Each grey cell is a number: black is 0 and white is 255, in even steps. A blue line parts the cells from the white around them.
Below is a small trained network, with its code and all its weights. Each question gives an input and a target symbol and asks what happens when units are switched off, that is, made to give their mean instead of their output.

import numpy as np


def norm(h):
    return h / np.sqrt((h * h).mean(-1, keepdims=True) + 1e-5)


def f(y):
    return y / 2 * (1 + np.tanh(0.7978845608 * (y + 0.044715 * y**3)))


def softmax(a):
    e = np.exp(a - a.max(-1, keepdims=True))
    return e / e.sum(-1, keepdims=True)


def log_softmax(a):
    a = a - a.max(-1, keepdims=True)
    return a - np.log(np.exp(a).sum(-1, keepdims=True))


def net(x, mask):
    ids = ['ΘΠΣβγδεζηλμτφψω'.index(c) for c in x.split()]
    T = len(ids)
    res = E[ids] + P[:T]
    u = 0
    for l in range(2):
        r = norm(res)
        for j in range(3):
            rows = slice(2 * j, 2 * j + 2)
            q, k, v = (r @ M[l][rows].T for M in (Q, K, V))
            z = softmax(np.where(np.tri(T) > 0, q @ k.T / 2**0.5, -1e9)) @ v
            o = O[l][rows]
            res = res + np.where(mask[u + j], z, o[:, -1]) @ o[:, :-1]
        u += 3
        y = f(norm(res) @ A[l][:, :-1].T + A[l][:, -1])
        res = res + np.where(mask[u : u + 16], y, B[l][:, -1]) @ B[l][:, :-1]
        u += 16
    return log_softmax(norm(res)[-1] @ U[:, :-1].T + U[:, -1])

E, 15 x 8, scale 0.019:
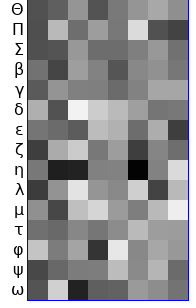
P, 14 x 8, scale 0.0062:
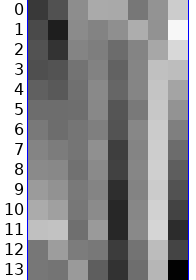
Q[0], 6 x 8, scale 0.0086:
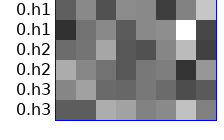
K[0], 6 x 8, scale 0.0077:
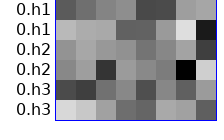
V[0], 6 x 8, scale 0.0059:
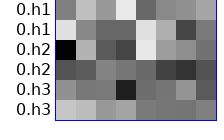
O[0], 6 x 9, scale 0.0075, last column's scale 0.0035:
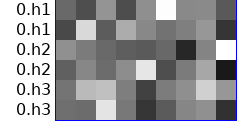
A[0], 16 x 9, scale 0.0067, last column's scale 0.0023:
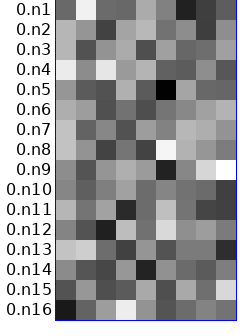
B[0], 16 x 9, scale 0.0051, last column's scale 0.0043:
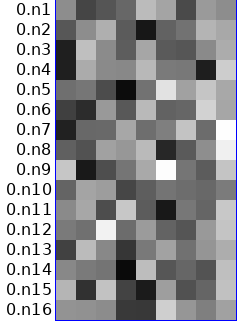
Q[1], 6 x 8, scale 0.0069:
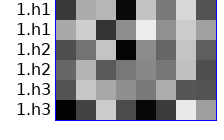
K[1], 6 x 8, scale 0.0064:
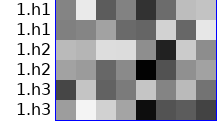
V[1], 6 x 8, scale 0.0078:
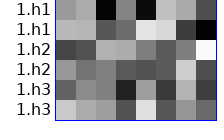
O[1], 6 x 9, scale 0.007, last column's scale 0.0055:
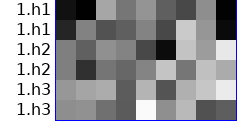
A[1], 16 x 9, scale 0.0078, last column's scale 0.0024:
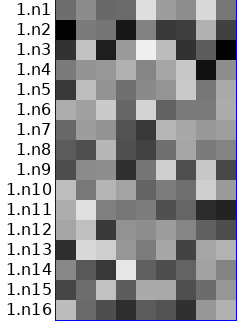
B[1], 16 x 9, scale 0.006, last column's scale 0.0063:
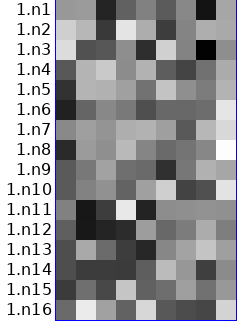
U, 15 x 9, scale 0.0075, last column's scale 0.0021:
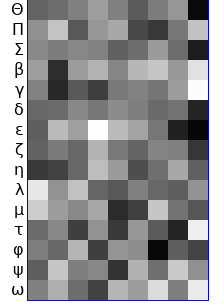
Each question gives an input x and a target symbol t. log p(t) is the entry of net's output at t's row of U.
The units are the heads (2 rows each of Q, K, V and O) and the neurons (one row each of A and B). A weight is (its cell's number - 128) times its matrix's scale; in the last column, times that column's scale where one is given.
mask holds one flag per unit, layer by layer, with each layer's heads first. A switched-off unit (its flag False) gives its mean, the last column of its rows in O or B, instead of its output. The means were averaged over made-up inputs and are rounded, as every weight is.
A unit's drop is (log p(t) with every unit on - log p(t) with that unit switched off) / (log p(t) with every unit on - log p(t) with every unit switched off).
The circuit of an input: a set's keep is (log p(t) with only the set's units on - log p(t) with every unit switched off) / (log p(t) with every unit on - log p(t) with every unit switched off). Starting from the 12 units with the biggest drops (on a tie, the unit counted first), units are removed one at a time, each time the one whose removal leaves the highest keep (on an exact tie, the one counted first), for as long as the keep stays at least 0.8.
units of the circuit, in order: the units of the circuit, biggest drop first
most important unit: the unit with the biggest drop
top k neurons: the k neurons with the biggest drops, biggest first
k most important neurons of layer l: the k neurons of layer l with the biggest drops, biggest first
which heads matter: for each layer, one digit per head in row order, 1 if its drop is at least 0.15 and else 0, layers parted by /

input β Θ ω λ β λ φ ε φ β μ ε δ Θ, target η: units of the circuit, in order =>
[1.h1, 1.n2]
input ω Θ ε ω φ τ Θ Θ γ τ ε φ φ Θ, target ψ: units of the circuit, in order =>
[0.h3, 0.h1, 1.n7]
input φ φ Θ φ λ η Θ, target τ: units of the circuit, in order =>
[1.h3]
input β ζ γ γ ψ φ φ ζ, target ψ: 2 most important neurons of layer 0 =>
[0.n14, 0.n16]
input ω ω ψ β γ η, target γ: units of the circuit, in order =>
[0.n9, 0.n5]
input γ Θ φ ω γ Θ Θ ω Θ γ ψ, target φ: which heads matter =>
010 / 100
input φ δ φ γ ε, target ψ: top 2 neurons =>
[0.n2, 0.n5]
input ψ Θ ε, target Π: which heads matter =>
011 / 100
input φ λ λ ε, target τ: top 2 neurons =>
[0.n5, 0.n13]
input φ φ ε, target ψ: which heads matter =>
100 / 000
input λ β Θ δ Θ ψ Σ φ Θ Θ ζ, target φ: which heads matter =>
001 / 110
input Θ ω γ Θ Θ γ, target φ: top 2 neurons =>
[1.n10, 0.n4]
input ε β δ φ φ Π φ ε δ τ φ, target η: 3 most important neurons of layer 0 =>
[0.n8, 0.n5, 0.n2]
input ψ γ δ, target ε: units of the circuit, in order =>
[0.n4, 1.h1]
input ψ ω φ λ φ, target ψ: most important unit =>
0.n13
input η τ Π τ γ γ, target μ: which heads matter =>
001 / 110
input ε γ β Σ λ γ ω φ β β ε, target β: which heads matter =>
010 / 010
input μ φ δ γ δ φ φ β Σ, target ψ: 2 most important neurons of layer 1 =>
[1.n7, 1.n8]
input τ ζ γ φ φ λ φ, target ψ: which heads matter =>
110 / 001
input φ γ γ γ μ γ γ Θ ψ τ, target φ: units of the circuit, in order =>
[1.h1]
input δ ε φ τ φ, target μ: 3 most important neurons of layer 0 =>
[0.n9, 0.n12, 0.n8]
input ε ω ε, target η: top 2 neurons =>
[0.n2, 1.n2]
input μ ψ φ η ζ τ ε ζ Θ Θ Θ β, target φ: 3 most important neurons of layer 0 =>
[0.n11, 0.n9, 0.n4]
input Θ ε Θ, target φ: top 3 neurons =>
[0.n12, 0.n2, 0.n4]
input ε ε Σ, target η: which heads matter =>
001 / 100
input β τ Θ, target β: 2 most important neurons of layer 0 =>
[0.n7, 0.n2]
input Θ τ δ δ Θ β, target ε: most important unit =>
0.h2
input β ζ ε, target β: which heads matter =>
010 / 000
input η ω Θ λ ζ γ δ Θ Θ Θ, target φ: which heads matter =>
000 / 110
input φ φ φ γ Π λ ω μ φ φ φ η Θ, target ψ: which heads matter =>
001 / 000
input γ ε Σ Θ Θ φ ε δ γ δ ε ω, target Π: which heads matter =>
000 / 000
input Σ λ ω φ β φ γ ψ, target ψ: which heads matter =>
100 / 000
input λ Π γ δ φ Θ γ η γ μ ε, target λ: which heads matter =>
000 / 100
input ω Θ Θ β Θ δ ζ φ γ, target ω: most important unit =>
1.h3
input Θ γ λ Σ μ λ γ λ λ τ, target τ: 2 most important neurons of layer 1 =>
[1.n14, 1.n11]
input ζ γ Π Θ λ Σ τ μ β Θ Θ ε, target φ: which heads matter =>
000 / 110
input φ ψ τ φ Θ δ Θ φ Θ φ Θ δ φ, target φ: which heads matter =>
001 / 110
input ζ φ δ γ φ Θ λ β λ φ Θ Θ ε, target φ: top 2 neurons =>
[1.n16, 0.n7]
